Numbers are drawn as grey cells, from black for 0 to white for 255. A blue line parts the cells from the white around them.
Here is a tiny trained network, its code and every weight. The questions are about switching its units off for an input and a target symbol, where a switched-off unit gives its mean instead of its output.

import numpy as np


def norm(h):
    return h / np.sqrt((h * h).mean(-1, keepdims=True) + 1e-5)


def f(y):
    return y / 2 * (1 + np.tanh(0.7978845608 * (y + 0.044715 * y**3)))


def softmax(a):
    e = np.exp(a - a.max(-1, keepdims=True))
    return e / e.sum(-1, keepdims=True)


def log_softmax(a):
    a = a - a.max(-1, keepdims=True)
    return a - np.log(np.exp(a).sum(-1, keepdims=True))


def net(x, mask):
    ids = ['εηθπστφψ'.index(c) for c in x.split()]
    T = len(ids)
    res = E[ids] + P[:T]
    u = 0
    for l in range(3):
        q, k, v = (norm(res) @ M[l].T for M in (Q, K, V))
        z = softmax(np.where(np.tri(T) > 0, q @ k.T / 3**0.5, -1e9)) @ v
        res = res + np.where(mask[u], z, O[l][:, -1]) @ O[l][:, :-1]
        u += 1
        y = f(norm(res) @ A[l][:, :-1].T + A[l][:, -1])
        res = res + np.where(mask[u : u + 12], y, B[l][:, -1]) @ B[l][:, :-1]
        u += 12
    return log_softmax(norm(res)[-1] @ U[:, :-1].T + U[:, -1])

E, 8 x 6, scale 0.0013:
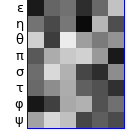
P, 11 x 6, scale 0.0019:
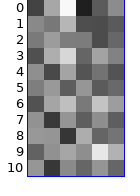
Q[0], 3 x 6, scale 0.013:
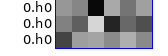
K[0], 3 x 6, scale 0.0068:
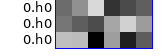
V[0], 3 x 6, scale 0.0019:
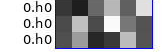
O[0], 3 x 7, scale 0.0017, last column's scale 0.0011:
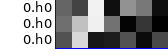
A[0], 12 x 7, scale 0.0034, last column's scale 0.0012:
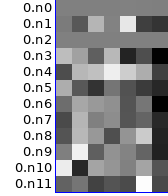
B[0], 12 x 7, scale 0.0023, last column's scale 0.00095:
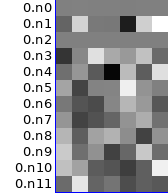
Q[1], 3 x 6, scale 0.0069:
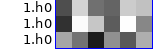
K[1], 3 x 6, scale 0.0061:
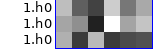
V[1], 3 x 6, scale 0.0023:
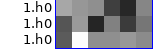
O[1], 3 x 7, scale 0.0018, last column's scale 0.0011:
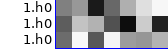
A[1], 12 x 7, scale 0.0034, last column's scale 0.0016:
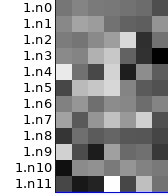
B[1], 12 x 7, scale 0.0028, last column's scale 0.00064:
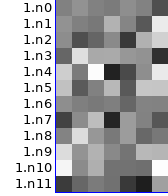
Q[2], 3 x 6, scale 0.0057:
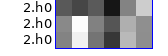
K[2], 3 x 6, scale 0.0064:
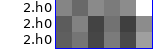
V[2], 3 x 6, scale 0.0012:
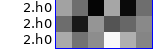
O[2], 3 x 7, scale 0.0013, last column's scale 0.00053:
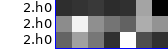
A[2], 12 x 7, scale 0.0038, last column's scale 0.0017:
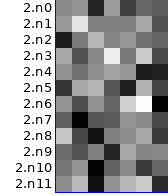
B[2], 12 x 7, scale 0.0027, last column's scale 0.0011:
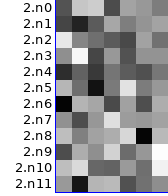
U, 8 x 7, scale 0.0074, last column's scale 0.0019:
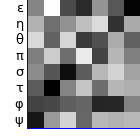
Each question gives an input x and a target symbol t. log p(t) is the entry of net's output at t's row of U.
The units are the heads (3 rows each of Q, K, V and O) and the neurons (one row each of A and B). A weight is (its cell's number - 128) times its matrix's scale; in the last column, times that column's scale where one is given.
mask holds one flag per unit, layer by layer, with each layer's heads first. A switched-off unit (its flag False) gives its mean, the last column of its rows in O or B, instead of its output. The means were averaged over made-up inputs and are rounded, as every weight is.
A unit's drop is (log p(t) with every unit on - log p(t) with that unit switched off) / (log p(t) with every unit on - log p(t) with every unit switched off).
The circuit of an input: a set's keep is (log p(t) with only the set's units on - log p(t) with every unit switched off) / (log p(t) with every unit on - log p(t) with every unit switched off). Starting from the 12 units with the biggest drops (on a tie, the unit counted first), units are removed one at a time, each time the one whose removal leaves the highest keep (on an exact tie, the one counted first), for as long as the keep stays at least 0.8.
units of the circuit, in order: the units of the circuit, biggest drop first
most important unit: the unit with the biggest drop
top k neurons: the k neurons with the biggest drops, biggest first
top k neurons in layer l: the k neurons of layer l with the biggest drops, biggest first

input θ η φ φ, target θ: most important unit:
2.n2
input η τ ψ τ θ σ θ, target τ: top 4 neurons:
0.n4, 2.n11, 2.n1, 0.n3
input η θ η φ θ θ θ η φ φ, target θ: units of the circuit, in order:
0.h0, 2.n2
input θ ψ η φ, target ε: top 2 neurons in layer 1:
1.n8, 1.n4
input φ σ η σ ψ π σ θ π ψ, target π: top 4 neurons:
1.n5, 1.n4, 0.n3, 2.n8
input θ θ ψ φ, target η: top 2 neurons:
0.n4, 0.n3
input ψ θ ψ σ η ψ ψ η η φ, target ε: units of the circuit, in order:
0.h0, 0.n4
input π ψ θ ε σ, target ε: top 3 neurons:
2.n10, 1.n4, 0.n3
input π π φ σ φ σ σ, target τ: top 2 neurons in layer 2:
2.n1, 2.n11
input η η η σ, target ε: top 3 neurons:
0.n1, 0.n5, 1.n4
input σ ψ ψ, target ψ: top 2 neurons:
0.n9, 0.n3
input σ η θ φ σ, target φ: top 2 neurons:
0.n4, 2.n4
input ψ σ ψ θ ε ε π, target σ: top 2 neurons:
0.n4, 2.n5
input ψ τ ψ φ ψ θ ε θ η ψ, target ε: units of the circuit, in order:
0.h0
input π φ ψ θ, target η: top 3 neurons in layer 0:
0.n4, 0.n3, 0.n10
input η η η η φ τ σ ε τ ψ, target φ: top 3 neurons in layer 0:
0.n5, 0.n4, 0.n3
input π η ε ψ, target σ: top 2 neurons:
2.n5, 0.n11
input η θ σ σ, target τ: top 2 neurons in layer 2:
2.n11, 2.n1
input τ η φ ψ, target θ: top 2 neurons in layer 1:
1.n11, 1.n5
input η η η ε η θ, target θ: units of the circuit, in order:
1.n4
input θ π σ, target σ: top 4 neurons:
2.n5, 0.n3, 0.n9, 0.n7
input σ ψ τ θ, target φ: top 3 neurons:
0.n4, 2.n4, 0.n3
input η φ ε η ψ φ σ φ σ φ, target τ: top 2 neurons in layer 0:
0.n4, 0.n3
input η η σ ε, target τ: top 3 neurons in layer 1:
1.n11, 1.n4, 1.n10
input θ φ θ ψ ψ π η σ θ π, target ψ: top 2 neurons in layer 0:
0.n4, 0.n10
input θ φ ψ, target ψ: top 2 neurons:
0.n9, 2.n6
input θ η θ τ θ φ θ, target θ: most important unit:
0.h0
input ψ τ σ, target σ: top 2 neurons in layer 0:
0.n3, 0.n9
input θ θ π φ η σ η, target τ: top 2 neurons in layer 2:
2.n1, 2.n11
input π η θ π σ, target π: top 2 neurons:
2.n3, 0.n1
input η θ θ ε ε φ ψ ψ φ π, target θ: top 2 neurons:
0.n4, 2.n2
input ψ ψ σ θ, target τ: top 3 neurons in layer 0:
0.n4, 0.n3, 0.n10
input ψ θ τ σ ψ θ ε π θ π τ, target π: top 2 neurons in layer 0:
0.n4, 0.n9
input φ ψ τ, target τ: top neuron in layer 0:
0.n7
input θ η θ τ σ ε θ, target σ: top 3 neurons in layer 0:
0.n11, 0.n4, 0.n3
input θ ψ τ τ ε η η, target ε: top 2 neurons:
2.n10, 1.n8
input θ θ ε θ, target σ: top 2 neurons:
2.n5, 0.n11
